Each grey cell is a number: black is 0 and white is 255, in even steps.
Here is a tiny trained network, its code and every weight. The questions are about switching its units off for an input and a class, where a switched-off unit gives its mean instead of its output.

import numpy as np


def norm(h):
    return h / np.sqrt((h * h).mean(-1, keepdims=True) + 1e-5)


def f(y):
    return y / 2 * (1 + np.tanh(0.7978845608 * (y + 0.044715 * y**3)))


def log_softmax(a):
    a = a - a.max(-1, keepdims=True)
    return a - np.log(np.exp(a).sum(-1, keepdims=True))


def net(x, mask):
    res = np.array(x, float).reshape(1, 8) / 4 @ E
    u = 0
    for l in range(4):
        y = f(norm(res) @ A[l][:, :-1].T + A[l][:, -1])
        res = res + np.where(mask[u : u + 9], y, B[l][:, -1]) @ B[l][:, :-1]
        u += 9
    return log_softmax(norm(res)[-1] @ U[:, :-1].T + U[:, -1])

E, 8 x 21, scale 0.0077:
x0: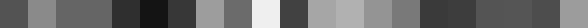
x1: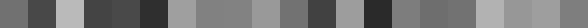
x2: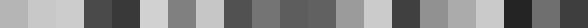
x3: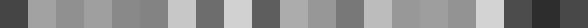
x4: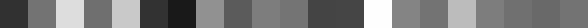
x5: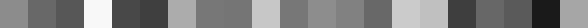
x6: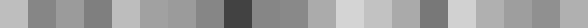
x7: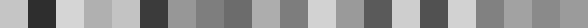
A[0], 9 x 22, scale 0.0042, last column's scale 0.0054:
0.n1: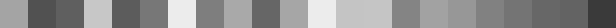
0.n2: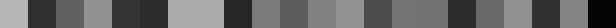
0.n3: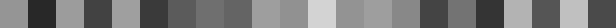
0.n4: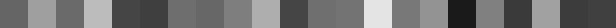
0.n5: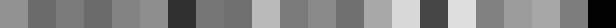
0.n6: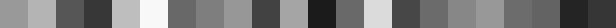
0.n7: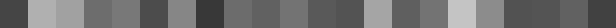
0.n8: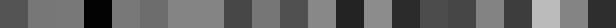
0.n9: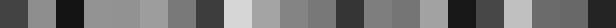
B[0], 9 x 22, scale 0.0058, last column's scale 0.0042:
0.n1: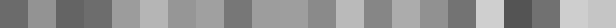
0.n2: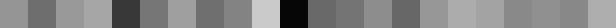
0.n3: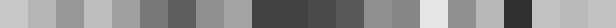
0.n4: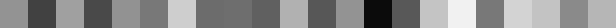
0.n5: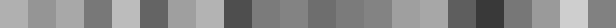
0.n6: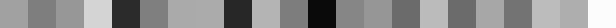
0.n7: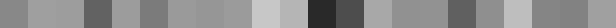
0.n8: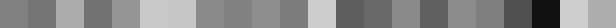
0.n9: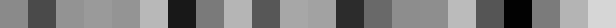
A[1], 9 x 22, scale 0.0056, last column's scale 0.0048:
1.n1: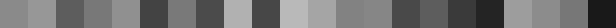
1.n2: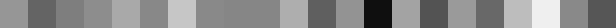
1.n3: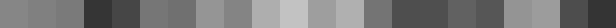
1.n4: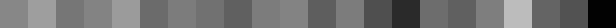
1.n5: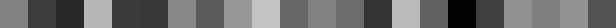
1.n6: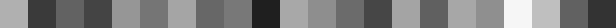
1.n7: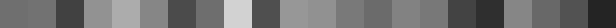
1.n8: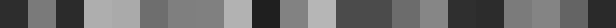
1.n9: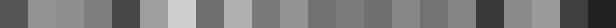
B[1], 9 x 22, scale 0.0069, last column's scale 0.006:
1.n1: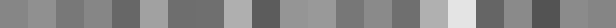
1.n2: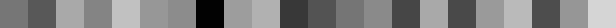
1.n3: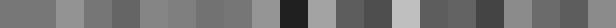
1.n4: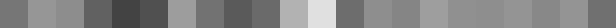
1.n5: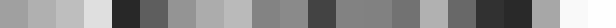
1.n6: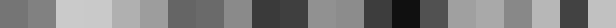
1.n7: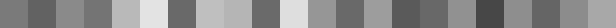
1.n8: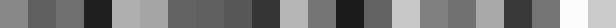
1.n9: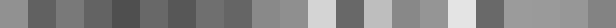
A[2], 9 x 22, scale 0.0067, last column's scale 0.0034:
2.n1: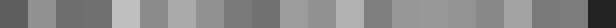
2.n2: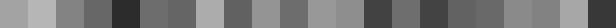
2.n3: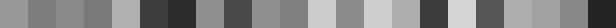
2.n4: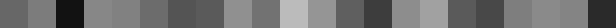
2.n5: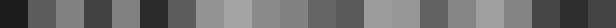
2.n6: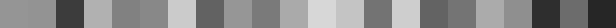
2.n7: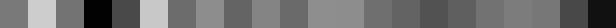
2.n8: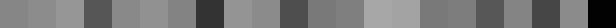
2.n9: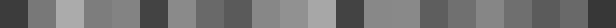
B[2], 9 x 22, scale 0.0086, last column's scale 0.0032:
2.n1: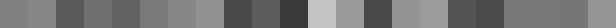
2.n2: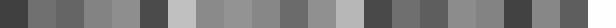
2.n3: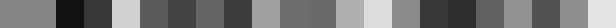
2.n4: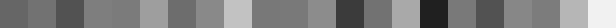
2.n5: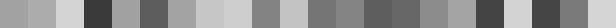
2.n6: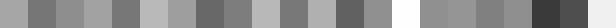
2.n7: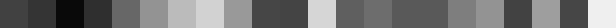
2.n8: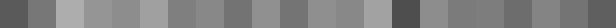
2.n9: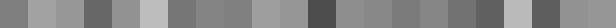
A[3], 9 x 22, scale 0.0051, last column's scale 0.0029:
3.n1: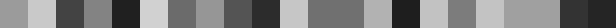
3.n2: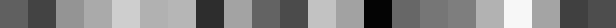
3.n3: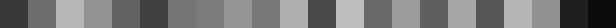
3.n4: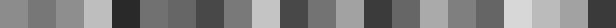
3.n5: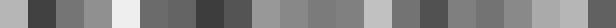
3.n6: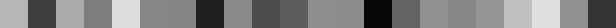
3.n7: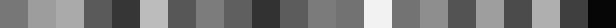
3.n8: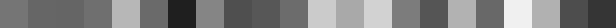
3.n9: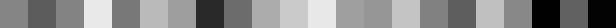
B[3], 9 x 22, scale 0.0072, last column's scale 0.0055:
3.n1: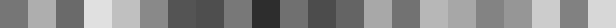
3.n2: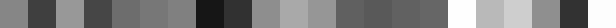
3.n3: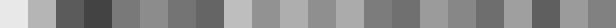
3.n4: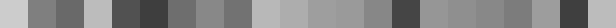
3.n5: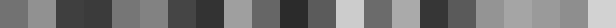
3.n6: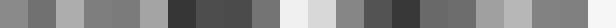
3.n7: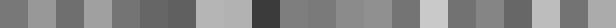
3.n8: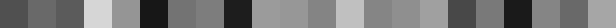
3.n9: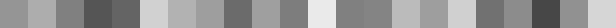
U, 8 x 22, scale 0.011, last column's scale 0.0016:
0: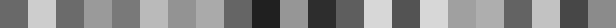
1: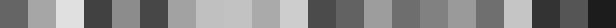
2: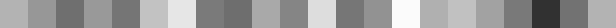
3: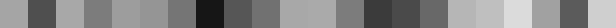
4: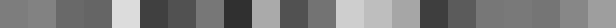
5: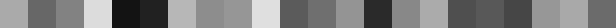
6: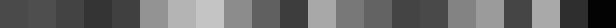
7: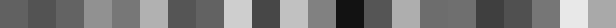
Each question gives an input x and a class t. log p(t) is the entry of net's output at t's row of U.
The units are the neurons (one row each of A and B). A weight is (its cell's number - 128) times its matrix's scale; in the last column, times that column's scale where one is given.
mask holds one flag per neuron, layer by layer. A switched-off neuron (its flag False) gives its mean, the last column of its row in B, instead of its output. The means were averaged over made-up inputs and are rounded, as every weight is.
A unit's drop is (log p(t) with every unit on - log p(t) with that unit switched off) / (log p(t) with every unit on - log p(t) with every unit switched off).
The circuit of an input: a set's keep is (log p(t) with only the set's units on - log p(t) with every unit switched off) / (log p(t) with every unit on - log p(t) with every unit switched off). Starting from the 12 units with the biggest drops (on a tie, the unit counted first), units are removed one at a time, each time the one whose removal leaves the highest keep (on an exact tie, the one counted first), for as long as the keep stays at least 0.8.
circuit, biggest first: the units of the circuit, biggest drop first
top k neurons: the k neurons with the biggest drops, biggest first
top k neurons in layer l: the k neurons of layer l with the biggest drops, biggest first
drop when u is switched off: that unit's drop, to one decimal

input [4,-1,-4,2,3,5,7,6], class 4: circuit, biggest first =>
(2.n3)
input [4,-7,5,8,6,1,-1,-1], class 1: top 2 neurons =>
(2.n5; 1.n5)
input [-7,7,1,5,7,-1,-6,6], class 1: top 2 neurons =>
(2.n5; 0.n4)
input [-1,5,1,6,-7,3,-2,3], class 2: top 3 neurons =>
(2.n6; 0.n1; 3.n9)
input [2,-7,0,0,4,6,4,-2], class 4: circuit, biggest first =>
(2.n3; 1.n5)
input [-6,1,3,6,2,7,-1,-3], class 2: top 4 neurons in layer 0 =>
(0.n1; 0.n3; 0.n9; 0.n2)
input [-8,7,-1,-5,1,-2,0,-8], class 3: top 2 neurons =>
(1.n2; 3.n6)
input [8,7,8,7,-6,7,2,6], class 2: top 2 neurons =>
(2.n6; 3.n9)
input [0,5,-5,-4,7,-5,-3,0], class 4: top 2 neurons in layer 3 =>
(3.n8; 3.n5)
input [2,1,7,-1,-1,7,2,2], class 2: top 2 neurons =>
(1.n5; 0.n6)
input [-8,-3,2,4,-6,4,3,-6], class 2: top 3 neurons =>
(2.n6; 3.n9; 1.n5)
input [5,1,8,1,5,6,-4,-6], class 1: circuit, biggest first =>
(2.n5; 1.n5)
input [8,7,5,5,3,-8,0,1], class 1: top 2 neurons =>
(2.n5; 0.n7)
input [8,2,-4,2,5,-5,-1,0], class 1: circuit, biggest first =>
(2.n5)
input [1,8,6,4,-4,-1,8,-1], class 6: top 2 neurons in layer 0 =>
(0.n8; 0.n3)
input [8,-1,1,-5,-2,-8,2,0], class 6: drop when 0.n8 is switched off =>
0.1
